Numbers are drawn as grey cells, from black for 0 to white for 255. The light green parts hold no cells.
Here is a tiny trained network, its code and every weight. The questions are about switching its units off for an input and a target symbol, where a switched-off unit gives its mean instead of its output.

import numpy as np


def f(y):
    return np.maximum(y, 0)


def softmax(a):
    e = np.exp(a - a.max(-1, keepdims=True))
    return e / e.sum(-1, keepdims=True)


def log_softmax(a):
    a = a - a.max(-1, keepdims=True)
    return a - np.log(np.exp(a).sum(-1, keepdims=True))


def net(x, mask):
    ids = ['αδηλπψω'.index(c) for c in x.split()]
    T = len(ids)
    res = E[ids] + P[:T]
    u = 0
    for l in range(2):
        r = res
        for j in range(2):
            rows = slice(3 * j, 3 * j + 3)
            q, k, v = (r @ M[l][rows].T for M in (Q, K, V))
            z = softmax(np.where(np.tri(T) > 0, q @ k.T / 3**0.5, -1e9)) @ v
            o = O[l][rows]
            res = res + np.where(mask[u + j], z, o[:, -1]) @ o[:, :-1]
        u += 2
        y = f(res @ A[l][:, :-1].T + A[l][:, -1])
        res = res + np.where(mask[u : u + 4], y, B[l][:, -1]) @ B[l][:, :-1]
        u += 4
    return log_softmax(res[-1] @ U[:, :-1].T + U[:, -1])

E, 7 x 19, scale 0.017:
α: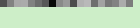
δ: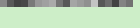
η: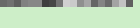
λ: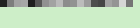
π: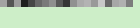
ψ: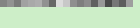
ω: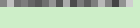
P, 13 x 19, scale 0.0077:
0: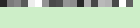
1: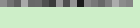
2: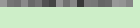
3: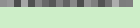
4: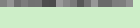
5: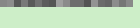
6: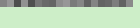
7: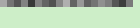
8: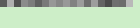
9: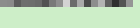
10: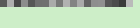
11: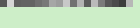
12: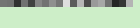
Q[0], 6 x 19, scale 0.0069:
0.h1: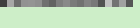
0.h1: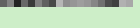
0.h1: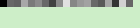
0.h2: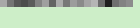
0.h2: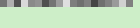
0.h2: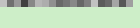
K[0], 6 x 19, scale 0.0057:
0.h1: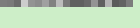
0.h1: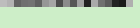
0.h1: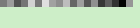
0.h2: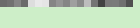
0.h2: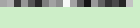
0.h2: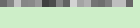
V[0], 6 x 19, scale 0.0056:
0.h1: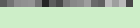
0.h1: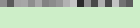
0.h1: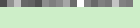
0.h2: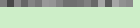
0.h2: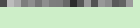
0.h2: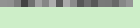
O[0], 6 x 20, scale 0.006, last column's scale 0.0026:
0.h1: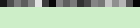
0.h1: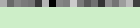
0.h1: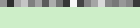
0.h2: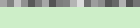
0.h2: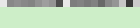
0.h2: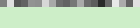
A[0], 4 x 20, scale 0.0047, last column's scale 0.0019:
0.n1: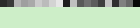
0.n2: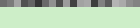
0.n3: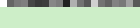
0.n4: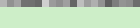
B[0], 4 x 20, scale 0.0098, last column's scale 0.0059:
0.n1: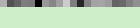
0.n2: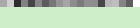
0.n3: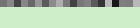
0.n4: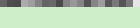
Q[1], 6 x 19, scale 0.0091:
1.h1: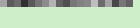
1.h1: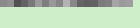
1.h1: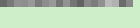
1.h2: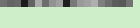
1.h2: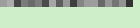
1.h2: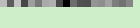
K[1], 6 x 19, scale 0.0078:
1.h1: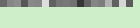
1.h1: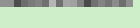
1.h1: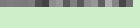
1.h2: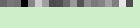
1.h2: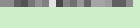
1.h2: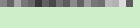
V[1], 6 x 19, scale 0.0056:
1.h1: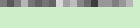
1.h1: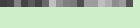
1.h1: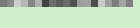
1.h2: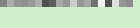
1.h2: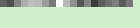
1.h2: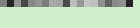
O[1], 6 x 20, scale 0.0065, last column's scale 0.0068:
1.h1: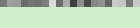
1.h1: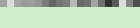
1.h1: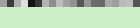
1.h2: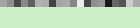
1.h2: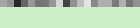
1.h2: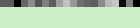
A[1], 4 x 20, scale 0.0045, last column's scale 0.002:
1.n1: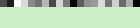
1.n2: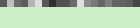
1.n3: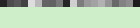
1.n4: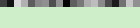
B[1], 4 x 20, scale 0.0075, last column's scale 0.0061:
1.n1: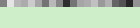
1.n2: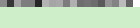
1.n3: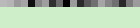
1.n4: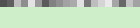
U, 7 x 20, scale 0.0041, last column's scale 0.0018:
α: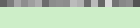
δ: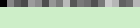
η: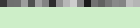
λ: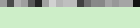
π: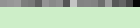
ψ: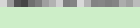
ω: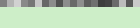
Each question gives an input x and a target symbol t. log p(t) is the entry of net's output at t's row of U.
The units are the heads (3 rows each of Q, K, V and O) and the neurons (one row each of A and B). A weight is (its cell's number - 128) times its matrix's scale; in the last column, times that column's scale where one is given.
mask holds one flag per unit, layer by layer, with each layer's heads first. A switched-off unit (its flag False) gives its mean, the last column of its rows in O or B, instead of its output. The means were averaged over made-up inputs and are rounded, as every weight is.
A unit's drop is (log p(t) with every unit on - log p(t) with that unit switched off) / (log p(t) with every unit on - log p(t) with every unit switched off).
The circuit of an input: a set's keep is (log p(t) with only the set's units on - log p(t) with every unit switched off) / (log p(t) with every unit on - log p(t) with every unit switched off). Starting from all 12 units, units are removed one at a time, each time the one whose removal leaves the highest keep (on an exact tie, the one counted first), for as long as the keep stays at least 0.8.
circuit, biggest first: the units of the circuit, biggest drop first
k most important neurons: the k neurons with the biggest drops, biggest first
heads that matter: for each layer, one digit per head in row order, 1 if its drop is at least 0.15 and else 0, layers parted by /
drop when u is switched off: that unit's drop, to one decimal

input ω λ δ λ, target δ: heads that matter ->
00 / 01
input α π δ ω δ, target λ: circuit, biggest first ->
[1.h1; 1.h2; 0.h1]
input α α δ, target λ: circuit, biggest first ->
[1.h1; 1.h2]
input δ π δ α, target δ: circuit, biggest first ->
[1.h2]
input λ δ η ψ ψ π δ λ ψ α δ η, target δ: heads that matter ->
10 / 01
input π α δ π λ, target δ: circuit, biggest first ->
[1.h2; 0.h1]
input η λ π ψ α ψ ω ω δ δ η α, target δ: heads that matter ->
00 / 01
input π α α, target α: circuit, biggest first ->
[1.n1; 0.h1; 1.n4; 0.h2]
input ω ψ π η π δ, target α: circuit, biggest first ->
[1.n4; 0.h2; 1.h2; 1.h1]
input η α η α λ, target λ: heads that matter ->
10 / 10
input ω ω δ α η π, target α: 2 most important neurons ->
[1.n4; 0.n3]
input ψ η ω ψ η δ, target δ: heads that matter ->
10 / 11
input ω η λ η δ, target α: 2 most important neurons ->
[1.n4; 0.n2]
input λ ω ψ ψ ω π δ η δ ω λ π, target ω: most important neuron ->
[0.n1]
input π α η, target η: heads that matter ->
10 / 01
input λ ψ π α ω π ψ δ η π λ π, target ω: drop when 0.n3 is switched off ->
0.1
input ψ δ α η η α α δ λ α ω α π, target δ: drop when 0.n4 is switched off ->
0.0
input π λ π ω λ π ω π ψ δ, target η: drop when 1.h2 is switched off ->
0.8
